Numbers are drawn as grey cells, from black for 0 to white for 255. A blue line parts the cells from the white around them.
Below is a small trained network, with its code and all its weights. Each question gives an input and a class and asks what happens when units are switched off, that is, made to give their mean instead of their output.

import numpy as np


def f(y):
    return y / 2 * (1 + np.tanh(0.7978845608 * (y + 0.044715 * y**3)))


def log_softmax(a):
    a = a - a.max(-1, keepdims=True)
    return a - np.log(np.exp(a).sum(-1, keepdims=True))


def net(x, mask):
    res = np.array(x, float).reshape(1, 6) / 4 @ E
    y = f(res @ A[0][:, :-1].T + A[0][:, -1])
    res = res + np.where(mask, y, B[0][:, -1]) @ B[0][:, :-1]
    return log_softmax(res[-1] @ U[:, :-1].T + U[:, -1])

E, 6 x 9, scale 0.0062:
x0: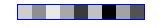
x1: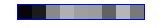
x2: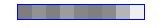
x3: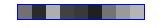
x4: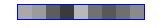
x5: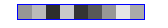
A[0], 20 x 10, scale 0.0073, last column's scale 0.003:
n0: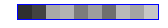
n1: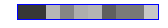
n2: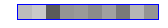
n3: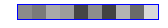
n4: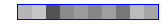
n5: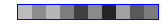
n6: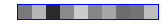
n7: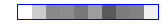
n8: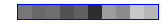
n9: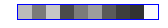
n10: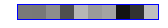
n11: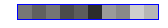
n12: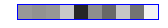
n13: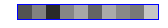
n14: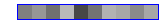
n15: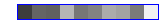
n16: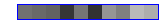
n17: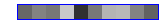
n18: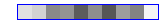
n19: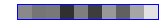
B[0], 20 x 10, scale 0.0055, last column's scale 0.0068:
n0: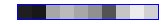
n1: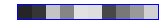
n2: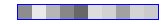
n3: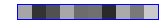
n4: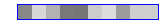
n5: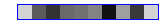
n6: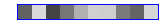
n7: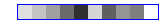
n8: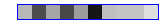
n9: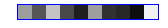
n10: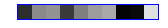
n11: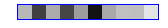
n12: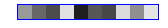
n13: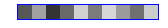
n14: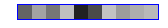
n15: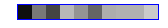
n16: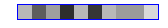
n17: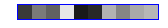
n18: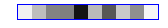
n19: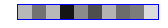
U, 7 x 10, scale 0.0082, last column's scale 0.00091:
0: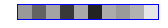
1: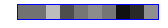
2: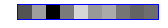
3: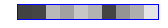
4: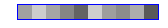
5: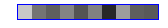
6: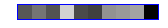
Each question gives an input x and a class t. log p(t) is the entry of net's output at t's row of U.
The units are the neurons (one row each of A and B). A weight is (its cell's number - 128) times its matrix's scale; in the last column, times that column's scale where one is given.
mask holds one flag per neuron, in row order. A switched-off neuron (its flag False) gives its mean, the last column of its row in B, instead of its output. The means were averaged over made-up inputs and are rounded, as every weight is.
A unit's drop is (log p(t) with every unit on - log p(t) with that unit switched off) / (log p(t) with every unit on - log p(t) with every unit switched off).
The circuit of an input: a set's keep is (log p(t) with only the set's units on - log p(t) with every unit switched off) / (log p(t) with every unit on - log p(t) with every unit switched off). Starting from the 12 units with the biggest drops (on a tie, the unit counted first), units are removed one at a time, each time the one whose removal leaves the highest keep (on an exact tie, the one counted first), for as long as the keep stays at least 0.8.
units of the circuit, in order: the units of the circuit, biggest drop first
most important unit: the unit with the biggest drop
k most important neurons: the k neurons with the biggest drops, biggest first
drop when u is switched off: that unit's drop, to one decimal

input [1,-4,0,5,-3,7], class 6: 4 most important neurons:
(n17, n12, n14, n9)
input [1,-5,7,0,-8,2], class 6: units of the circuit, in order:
(n17, n12)
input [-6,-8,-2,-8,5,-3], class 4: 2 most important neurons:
(n2, n4)
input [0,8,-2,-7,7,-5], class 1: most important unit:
n10
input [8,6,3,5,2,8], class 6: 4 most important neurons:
(n17, n0, n9, n14)
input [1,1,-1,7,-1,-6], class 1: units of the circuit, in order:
(n9, n12)
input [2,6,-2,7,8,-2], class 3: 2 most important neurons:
(n1, n0)
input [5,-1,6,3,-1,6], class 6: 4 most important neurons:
(n17, n14, n9, n12)
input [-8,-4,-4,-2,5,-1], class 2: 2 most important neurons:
(n6, n13)
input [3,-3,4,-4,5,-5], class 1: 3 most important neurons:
(n9, n10, n12)
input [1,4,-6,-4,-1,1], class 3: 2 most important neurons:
(n1, n19)
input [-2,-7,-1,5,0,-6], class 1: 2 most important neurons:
(n9, n10)
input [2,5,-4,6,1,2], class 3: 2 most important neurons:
(n0, n1)
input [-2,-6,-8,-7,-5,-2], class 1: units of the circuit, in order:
(n10)
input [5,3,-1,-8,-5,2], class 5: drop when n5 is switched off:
0.1
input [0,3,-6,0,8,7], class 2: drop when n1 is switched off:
-0.1
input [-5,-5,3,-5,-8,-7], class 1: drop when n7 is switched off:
-0.1
